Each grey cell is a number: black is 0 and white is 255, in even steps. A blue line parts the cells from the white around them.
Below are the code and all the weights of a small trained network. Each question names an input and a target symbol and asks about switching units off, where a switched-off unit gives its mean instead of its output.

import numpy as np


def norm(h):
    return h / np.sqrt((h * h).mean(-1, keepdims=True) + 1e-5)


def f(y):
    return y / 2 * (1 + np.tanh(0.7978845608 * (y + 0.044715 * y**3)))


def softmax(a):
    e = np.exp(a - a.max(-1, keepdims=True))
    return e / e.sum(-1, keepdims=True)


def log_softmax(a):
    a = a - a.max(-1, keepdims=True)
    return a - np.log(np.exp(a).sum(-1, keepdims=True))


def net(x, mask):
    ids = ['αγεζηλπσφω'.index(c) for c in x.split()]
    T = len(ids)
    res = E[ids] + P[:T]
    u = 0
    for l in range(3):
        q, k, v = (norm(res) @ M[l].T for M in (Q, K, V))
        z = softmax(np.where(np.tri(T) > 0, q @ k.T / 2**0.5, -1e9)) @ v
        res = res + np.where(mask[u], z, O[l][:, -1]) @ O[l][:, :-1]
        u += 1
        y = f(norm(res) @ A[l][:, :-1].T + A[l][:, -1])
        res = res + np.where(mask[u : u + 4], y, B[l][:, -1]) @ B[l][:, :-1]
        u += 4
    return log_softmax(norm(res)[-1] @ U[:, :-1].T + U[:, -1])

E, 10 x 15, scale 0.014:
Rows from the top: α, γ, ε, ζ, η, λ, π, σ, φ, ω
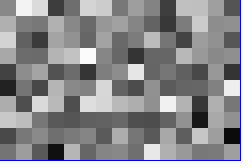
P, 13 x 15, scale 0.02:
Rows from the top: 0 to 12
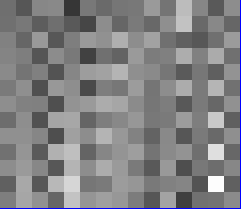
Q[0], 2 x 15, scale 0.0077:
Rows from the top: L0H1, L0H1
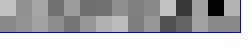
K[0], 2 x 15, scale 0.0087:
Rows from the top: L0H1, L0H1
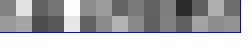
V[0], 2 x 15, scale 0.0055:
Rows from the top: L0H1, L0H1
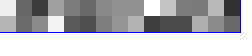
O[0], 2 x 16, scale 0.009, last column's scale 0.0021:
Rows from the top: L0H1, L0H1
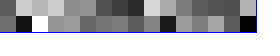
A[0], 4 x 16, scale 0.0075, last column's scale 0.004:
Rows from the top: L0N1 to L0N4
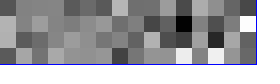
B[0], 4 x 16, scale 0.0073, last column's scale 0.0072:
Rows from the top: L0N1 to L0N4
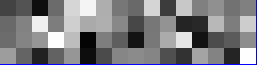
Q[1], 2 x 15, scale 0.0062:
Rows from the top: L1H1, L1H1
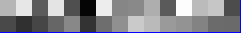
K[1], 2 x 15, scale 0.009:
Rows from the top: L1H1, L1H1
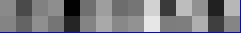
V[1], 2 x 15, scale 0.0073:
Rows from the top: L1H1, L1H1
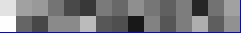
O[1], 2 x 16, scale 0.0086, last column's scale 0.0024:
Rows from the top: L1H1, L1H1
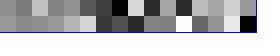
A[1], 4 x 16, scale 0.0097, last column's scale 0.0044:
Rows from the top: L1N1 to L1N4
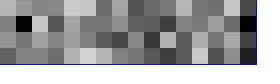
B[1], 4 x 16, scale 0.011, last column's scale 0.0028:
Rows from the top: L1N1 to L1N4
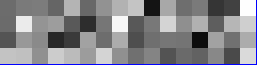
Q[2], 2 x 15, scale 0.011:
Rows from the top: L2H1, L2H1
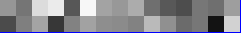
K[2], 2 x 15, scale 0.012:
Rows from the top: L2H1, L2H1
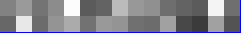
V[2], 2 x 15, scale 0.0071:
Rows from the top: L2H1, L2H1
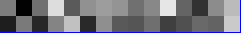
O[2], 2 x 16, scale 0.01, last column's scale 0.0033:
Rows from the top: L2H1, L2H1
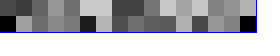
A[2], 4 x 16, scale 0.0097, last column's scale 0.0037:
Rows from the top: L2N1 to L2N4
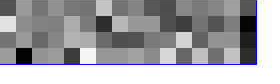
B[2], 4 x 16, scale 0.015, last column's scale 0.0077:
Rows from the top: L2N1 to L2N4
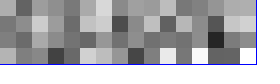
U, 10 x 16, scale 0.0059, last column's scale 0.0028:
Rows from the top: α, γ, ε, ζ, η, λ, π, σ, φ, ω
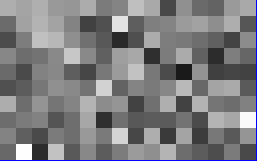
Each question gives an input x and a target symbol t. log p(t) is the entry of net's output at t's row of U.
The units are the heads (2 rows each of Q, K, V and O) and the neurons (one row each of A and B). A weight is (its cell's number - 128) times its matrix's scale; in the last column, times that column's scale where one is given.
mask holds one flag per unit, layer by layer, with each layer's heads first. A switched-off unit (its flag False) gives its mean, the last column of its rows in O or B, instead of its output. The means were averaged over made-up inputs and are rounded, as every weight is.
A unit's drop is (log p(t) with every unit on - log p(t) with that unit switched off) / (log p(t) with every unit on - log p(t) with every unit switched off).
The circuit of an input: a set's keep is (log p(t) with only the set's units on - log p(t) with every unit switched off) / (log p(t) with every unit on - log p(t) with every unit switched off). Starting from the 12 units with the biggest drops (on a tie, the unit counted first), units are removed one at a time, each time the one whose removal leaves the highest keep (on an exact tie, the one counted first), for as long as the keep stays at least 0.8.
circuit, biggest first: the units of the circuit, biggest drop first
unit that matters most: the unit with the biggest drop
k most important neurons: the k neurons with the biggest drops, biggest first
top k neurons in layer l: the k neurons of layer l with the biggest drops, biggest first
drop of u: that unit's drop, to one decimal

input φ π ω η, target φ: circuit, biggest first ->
[L1H1; L0N1]
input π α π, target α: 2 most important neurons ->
[L0N4; L2N2]
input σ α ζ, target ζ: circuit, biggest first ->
[L1N1; L1H1]
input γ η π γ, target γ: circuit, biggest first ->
[L0H1; L1N2]
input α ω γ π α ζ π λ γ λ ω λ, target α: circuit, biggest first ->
[L2H1; L2N2]
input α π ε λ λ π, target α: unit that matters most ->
L2H1
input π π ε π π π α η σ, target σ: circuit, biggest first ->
[L0N2; L1H1; L1N3; L2N4]
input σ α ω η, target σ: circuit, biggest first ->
[L1H1; L1N3]
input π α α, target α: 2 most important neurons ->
[L2N2; L2N4]
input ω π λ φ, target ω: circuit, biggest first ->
[L0H1; L2N4]
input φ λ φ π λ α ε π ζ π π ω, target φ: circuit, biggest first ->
[L1H1; L0N1; L0N4]
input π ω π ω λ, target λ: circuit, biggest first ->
[L2H1; L0N3]
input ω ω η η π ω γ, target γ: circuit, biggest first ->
[L1N2; L0H1]
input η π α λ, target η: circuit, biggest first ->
[L1H1]
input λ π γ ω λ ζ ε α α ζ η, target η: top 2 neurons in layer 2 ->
[L2N4; L2N2]
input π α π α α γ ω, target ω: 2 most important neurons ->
[L0N4; L2N4]
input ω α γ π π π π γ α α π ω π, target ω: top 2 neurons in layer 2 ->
[L2N4; L2N2]
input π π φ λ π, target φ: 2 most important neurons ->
[L0N2; L0N1]
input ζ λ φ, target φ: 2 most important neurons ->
[L0N1; L2N4]
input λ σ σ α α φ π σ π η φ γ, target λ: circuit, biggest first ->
[L2H1]
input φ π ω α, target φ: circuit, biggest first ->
[L1H1; L0N1]
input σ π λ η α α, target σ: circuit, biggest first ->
[L1H1; L1N3]
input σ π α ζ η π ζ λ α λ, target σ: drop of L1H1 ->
0.7
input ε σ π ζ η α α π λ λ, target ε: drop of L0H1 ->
0.7
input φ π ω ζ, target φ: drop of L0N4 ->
0.1
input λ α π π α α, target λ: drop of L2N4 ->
0.1
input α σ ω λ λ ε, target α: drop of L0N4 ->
0.0
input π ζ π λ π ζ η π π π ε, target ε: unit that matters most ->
L0N4
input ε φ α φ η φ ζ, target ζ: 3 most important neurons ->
[L1N1; L0N3; L2N4]
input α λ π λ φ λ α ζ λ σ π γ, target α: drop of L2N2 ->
0.5
